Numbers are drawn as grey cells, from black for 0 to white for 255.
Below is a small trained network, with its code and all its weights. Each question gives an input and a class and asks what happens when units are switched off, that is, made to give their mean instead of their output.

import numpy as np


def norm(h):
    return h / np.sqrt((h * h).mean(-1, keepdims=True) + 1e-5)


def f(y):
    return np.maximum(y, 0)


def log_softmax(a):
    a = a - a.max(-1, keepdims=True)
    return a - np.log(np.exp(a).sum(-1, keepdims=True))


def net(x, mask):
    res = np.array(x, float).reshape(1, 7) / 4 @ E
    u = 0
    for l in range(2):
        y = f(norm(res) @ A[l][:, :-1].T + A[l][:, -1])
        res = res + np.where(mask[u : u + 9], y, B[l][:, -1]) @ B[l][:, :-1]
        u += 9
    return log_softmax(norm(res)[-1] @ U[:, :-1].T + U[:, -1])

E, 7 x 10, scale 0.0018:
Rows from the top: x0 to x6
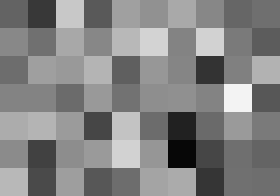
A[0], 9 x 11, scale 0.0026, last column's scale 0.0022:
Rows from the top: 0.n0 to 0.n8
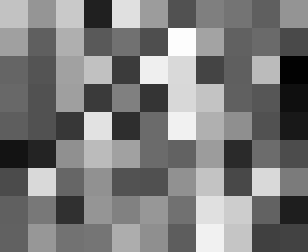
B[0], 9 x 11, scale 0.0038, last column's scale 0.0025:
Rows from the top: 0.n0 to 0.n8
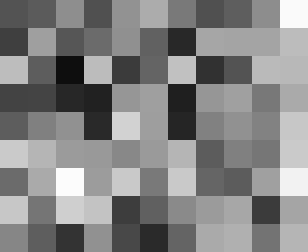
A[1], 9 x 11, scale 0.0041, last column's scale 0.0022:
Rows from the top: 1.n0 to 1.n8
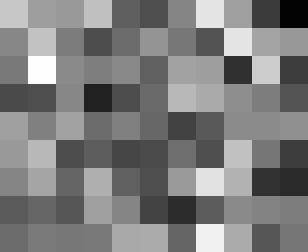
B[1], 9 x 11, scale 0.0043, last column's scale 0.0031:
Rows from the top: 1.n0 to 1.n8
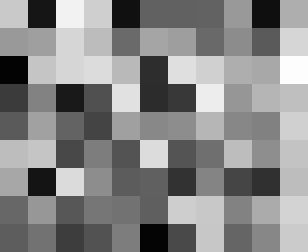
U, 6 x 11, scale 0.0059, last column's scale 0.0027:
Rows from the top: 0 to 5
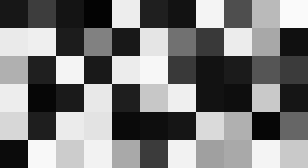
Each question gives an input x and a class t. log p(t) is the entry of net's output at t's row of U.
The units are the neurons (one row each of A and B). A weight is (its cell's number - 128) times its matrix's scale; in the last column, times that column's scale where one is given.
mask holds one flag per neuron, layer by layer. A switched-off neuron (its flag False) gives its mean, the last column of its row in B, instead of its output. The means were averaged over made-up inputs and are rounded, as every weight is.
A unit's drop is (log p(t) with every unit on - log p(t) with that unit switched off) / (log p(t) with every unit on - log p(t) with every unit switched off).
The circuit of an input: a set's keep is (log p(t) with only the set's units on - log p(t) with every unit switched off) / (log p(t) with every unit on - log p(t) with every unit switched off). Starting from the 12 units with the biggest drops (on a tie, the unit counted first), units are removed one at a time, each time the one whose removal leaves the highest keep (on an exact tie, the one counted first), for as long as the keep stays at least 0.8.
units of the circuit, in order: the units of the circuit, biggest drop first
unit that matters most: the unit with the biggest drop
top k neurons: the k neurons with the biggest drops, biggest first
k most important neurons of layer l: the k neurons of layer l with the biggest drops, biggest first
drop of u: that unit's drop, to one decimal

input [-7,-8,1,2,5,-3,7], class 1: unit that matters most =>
1.n5
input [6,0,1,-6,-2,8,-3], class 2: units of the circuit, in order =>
(0.n5, 1.n2)
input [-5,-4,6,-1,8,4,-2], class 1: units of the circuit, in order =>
(0.n6, 1.n5)
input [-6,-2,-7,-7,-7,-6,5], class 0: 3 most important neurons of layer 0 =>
(0.n3, 0.n4, 0.n5)
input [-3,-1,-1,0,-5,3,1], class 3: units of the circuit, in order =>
(0.n2, 1.n2)
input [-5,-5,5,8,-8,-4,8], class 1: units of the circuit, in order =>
(1.n5, 0.n4)
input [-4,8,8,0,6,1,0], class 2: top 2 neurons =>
(1.n2, 0.n0)
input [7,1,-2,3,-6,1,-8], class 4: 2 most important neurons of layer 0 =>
(0.n7, 0.n5)
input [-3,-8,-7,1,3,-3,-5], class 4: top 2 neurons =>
(1.n6, 1.n0)
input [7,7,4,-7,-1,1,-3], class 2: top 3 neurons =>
(0.n6, 0.n0, 1.n7)
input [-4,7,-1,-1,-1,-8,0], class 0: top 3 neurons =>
(0.n4, 1.n8, 1.n3)
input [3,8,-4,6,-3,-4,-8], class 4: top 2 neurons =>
(0.n7, 1.n0)
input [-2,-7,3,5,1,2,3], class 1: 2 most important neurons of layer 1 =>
(1.n5, 1.n2)
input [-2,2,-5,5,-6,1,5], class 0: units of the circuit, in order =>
(0.n4)
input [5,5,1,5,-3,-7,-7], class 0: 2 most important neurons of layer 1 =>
(1.n8, 1.n3)
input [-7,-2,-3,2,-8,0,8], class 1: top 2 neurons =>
(0.n4, 1.n5)
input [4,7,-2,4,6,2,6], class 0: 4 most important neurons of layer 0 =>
(0.n6, 0.n5, 0.n8, 0.n2)
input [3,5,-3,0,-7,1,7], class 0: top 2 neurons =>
(0.n1, 1.n3)
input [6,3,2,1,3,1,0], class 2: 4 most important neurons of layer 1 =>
(1.n2, 1.n8, 1.n7, 1.n3)
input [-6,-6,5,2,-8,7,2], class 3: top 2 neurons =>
(1.n2, 0.n2)
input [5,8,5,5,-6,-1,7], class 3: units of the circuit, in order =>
(0.n2)
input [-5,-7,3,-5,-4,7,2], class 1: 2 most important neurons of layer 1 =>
(1.n2, 1.n6)
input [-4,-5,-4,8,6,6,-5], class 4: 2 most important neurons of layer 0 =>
(0.n7, 0.n8)
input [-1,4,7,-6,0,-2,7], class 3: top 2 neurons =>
(0.n2, 0.n6)
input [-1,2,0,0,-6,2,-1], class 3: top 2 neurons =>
(0.n2, 1.n2)
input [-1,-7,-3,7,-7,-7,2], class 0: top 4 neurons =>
(1.n3, 0.n4, 0.n5, 1.n2)
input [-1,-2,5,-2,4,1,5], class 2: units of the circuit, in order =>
(1.n2)
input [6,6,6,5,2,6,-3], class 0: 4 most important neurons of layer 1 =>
(1.n8, 1.n1, 1.n0, 1.n6)
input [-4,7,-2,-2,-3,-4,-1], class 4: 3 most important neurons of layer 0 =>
(0.n7, 0.n0, 0.n8)
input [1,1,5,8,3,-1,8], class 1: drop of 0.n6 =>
0.2
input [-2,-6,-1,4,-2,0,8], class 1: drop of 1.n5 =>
0.1
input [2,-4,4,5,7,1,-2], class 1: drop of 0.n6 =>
0.2
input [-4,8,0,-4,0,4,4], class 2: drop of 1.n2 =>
0.1
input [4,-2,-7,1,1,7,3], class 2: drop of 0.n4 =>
0.1
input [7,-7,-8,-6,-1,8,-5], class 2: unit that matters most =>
0.n5
